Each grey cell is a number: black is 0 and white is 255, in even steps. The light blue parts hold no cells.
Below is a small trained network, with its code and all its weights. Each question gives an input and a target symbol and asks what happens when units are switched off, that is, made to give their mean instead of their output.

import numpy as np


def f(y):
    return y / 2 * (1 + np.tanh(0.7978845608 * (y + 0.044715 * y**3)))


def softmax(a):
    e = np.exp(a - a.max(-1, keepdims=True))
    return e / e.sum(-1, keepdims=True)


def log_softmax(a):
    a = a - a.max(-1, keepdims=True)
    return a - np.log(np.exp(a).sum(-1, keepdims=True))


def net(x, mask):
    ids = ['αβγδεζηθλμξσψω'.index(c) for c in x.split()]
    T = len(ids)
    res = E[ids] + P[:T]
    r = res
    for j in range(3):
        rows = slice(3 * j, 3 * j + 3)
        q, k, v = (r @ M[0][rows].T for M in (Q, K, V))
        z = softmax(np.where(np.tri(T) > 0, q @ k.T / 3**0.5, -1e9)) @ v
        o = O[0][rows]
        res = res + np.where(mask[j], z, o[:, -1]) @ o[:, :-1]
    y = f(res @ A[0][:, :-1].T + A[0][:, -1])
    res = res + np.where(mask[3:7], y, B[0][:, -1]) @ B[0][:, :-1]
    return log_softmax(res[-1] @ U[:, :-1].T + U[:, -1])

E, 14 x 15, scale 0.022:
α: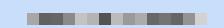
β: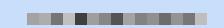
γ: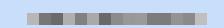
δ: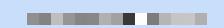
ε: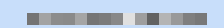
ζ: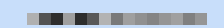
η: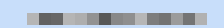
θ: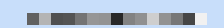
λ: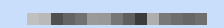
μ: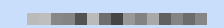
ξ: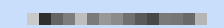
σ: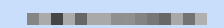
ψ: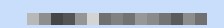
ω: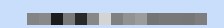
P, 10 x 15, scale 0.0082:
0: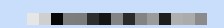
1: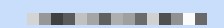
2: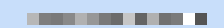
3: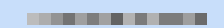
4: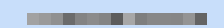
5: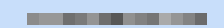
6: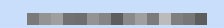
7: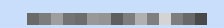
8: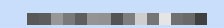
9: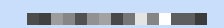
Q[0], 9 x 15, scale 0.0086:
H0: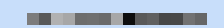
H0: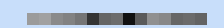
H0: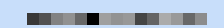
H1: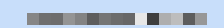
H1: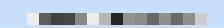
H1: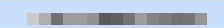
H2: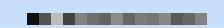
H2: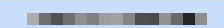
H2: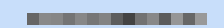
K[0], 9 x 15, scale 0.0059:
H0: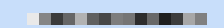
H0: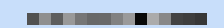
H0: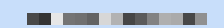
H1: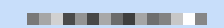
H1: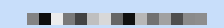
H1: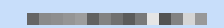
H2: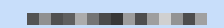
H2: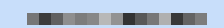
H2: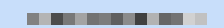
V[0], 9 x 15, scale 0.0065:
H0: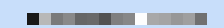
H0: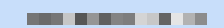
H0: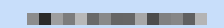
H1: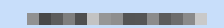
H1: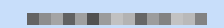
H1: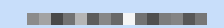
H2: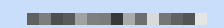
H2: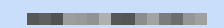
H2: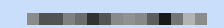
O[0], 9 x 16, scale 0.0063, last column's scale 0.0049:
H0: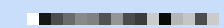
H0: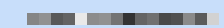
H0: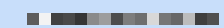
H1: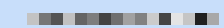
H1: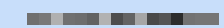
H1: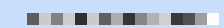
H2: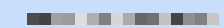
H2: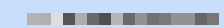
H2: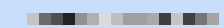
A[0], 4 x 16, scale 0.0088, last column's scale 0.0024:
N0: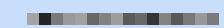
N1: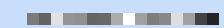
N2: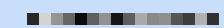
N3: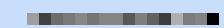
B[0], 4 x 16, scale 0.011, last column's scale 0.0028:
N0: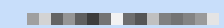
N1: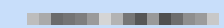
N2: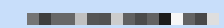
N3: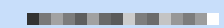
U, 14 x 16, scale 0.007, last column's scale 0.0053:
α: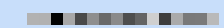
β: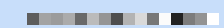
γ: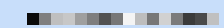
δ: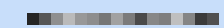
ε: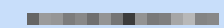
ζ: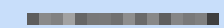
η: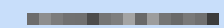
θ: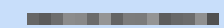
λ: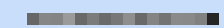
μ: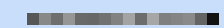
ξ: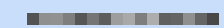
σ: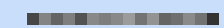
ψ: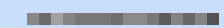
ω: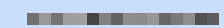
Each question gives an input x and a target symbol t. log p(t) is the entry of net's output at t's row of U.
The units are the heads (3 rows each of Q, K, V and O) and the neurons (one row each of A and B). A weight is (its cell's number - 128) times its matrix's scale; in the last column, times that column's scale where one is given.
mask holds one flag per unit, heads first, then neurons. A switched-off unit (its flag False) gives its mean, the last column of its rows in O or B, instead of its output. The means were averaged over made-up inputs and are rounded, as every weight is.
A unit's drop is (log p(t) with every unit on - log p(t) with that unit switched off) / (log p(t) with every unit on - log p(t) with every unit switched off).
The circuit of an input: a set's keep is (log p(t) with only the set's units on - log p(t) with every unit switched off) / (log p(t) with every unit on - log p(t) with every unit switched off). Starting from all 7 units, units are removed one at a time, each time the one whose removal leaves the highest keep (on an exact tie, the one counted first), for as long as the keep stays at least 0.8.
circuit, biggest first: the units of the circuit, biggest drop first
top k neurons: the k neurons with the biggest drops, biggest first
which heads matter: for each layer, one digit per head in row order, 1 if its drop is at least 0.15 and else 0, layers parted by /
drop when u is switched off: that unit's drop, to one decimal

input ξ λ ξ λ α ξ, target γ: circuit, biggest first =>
[H0, H1]
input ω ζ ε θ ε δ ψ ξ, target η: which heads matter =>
010
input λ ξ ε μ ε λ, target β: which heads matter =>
100
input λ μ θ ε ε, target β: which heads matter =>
111
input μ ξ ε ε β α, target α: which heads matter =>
000
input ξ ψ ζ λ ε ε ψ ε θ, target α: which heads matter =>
100
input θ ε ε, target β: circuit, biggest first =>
[H1, N2]
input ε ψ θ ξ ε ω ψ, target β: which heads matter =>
100
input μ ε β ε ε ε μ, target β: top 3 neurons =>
[N2, N0, N1]
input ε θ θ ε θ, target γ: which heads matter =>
011
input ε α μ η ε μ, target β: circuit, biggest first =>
[N2, H0, H2]
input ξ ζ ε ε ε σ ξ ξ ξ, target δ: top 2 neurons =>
[N2, N3]
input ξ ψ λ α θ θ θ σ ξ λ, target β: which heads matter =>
110
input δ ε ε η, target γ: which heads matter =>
111
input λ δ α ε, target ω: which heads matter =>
110
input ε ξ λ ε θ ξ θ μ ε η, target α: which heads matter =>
000
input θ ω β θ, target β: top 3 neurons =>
[N2, N0, N1]
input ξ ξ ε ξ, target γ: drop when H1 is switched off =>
0.1
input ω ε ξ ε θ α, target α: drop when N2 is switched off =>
-0.1
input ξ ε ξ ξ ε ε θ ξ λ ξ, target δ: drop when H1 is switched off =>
-0.1
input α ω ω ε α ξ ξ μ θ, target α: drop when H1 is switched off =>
0.1
